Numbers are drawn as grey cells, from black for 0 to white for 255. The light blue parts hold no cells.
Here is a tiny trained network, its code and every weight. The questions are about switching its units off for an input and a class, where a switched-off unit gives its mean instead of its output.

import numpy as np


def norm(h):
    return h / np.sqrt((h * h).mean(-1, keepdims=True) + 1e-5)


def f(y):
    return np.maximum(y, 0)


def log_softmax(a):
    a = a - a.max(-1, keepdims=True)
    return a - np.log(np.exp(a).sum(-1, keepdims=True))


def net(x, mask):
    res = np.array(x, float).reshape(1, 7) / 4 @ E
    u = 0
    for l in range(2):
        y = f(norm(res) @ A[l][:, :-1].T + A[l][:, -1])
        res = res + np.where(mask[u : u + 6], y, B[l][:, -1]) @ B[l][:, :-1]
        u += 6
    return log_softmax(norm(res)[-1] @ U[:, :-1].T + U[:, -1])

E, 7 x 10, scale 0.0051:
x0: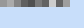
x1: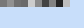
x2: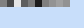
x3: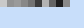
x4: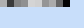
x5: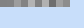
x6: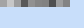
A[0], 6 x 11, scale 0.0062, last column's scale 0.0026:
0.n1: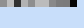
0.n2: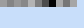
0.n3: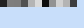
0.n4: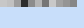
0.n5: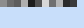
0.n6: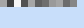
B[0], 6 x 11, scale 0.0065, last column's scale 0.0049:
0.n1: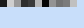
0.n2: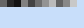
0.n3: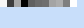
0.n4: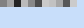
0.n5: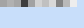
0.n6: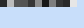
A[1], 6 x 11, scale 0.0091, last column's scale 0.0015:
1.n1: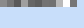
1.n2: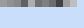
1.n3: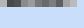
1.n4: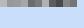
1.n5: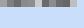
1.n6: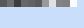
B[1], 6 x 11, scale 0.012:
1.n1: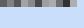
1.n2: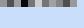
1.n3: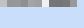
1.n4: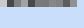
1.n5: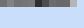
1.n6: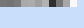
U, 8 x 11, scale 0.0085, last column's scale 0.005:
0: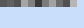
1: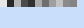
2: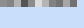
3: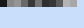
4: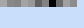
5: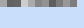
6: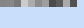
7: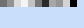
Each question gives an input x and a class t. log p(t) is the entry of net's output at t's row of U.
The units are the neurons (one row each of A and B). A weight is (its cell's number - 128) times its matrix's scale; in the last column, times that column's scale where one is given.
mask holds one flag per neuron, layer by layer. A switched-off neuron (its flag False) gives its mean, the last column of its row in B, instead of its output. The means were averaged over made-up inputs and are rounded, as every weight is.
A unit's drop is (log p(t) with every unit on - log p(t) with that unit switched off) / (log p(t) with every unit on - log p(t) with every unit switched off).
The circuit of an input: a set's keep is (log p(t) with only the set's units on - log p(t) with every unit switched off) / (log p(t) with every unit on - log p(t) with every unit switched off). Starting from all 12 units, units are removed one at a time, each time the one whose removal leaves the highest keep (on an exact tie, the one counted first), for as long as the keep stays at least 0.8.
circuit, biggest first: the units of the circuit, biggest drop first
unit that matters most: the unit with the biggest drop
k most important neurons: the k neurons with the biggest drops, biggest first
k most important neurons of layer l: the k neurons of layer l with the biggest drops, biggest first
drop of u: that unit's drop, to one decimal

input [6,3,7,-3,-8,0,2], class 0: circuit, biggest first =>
(1.n1)
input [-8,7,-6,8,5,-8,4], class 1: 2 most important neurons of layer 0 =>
(0.n6, 0.n4)
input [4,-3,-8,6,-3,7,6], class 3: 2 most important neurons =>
(0.n1, 1.n3)
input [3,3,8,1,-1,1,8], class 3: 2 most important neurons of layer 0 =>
(0.n6, 0.n5)
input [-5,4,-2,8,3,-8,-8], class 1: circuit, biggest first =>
(1.n2, 1.n4, 0.n6)
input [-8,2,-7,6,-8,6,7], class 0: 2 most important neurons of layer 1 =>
(1.n1, 1.n6)
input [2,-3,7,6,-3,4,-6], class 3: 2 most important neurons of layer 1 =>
(1.n3, 1.n1)
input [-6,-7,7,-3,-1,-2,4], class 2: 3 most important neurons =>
(0.n5, 1.n5, 1.n1)
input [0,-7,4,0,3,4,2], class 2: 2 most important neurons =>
(0.n5, 1.n1)
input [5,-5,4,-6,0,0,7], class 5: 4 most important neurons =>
(0.n4, 1.n6, 1.n2, 0.n1)
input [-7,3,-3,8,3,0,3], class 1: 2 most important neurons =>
(1.n2, 1.n6)
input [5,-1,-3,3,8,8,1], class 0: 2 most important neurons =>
(1.n5, 1.n6)
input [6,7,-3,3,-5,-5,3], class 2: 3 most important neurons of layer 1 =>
(1.n2, 1.n5, 1.n3)
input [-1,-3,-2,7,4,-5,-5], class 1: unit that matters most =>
1.n4
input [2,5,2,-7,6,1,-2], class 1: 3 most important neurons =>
(0.n3, 1.n1, 0.n2)
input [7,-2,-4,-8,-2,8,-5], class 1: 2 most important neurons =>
(0.n3, 0.n2)
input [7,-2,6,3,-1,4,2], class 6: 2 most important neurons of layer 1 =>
(1.n6, 1.n5)
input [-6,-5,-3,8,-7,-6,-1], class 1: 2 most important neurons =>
(1.n4, 0.n5)
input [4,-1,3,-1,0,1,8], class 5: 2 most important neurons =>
(0.n4, 1.n6)
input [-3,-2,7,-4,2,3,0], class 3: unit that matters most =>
0.n6
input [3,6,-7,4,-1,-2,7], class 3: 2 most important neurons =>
(0.n1, 0.n3)
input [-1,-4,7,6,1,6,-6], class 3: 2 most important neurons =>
(0.n6, 1.n3)
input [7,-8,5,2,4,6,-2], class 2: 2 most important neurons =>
(0.n5, 1.n1)
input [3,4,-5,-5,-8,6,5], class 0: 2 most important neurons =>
(1.n1, 0.n5)
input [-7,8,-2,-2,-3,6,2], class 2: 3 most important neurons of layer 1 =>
(1.n3, 1.n2, 1.n5)
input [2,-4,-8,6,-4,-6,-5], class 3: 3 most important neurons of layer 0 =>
(0.n1, 0.n4, 0.n2)
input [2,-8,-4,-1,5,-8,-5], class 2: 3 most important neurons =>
(0.n5, 1.n1, 0.n6)
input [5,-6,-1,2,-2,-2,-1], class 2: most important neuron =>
(0.n5)
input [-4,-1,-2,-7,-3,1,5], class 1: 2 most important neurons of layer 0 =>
(0.n3, 0.n4)
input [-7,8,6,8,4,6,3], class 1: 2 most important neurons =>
(1.n2, 1.n6)
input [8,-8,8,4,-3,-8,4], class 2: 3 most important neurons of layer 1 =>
(1.n5, 1.n1, 1.n6)
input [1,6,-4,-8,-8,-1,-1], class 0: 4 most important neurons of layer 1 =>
(1.n1, 1.n2, 1.n6, 1.n4)
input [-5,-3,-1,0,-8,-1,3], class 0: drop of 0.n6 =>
0.1
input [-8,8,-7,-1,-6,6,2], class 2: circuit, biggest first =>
(1.n2)
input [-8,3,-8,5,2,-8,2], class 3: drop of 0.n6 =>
-0.1
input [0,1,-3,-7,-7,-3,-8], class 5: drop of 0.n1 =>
0.2
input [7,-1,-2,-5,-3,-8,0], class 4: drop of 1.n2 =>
0.1
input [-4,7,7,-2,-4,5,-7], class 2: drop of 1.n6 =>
0.0
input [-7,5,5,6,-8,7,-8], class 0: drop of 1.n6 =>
0.3
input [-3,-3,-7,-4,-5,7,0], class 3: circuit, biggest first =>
(0.n1)
